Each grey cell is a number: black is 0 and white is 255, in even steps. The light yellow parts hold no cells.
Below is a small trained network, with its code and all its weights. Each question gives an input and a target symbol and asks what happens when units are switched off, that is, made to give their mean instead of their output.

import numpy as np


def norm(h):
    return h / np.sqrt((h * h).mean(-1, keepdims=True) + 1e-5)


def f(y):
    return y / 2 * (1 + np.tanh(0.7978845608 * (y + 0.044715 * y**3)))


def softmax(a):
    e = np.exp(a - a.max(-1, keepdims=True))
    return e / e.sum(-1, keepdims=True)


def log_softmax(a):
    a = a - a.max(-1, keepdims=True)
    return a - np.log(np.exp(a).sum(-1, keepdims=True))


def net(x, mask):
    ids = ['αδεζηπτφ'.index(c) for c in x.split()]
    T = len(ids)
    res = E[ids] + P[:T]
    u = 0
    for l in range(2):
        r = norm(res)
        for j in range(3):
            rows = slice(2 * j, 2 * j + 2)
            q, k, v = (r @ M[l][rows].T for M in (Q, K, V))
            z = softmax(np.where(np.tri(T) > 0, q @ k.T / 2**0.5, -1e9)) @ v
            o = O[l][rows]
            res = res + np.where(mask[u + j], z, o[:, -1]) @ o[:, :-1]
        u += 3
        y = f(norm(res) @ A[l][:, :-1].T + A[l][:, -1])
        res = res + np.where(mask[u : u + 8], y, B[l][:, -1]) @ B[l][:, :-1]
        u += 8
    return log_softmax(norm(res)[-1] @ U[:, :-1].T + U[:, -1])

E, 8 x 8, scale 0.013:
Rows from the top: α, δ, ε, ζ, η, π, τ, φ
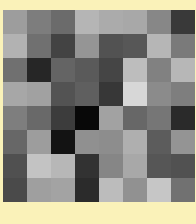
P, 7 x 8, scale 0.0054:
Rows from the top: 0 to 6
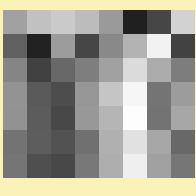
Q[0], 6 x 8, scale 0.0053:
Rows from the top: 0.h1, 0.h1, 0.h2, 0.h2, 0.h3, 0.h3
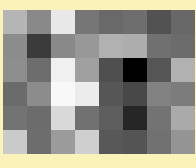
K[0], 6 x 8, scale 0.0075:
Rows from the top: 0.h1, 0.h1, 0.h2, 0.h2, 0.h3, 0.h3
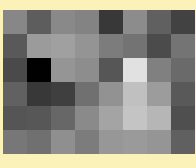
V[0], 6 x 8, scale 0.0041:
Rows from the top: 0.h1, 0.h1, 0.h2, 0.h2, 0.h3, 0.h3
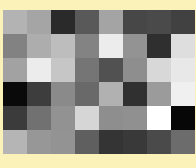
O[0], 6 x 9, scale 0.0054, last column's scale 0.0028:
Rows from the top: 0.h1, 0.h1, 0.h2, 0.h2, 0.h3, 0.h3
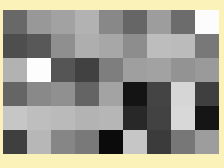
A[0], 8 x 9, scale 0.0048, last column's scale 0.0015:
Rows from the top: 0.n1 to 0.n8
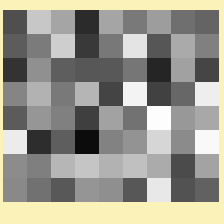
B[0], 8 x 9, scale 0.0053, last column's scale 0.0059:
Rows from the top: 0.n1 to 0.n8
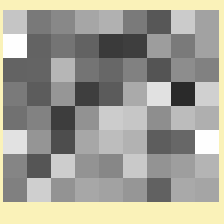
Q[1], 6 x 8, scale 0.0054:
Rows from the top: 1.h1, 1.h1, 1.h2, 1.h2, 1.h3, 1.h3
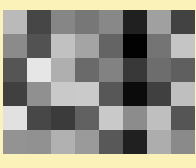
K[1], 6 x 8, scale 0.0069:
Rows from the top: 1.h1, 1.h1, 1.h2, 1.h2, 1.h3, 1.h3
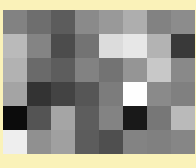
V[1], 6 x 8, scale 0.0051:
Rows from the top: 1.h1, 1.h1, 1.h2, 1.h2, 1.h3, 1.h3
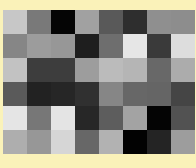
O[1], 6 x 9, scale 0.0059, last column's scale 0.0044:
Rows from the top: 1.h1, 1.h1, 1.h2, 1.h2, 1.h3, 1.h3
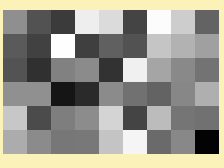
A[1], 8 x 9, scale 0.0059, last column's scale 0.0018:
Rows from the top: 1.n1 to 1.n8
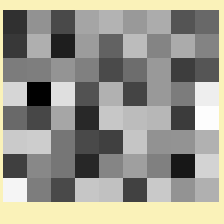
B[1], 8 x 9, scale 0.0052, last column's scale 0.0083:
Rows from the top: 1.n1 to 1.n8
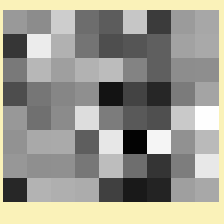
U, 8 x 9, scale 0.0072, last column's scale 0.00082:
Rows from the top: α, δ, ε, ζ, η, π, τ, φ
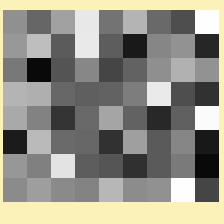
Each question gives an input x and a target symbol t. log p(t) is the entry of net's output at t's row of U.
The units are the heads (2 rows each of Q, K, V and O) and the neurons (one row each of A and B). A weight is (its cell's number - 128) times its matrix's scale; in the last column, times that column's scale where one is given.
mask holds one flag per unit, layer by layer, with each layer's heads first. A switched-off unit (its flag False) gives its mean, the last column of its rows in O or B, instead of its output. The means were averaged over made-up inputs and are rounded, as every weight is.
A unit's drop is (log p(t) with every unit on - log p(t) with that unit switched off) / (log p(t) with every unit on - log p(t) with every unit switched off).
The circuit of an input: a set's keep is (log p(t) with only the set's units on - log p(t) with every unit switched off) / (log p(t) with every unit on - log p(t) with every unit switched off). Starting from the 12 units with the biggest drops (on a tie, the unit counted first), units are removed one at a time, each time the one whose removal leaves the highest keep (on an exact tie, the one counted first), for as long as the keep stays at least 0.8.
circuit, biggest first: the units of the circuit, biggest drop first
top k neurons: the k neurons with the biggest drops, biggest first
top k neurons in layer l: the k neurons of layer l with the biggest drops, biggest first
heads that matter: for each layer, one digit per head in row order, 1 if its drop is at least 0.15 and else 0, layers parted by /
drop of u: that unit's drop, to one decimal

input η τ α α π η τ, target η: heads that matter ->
110 / 110
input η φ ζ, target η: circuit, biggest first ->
0.h2, 1.h2, 0.n6
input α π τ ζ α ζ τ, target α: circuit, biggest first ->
1.h2, 0.h2
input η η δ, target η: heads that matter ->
010 / 011
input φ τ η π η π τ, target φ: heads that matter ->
011 / 001
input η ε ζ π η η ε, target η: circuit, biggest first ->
1.h2, 0.n6, 0.h1
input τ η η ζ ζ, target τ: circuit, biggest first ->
1.h1, 1.h2
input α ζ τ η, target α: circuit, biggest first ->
1.h2, 0.h2
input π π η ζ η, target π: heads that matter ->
100 / 001
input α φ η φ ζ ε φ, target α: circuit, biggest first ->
1.h2, 0.h2, 0.h3
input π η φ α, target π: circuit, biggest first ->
1.h3, 0.n6, 0.h1, 1.n2
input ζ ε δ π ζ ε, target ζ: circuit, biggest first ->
0.h2, 1.n6
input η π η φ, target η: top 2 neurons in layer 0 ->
0.n2, 0.n6
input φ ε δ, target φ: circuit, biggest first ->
1.h3, 0.h2, 0.n2
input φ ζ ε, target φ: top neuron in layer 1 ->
1.n6
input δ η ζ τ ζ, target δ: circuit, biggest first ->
1.h1, 1.n8
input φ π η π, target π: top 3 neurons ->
1.n2, 0.n6, 1.n5
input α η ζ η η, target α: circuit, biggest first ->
1.h2, 0.h3
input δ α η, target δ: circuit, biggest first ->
1.h1, 1.n8
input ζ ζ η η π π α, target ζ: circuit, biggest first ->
0.h2, 0.n4
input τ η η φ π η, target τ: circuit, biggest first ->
1.h1
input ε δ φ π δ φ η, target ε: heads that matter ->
010 / 110
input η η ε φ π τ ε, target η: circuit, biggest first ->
1.h2, 0.n6, 0.h1, 0.h3
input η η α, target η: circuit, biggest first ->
1.h2
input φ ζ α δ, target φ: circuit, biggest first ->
1.h3, 0.h2
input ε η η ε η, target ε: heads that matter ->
010 / 100
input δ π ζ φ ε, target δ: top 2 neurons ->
0.n6, 1.n8
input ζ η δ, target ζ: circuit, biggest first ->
0.h2
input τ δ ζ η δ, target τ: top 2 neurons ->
0.n6, 0.n1
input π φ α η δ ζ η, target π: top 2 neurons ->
1.n2, 0.n6
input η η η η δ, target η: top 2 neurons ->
1.n5, 0.n6
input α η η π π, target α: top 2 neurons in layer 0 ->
0.n4, 0.n5
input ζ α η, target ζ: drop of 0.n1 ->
0.0
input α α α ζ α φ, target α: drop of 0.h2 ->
0.4
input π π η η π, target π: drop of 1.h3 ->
0.1
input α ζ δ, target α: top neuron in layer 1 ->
1.n5
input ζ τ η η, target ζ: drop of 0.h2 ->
1.2
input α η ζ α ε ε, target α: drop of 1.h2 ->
0.6
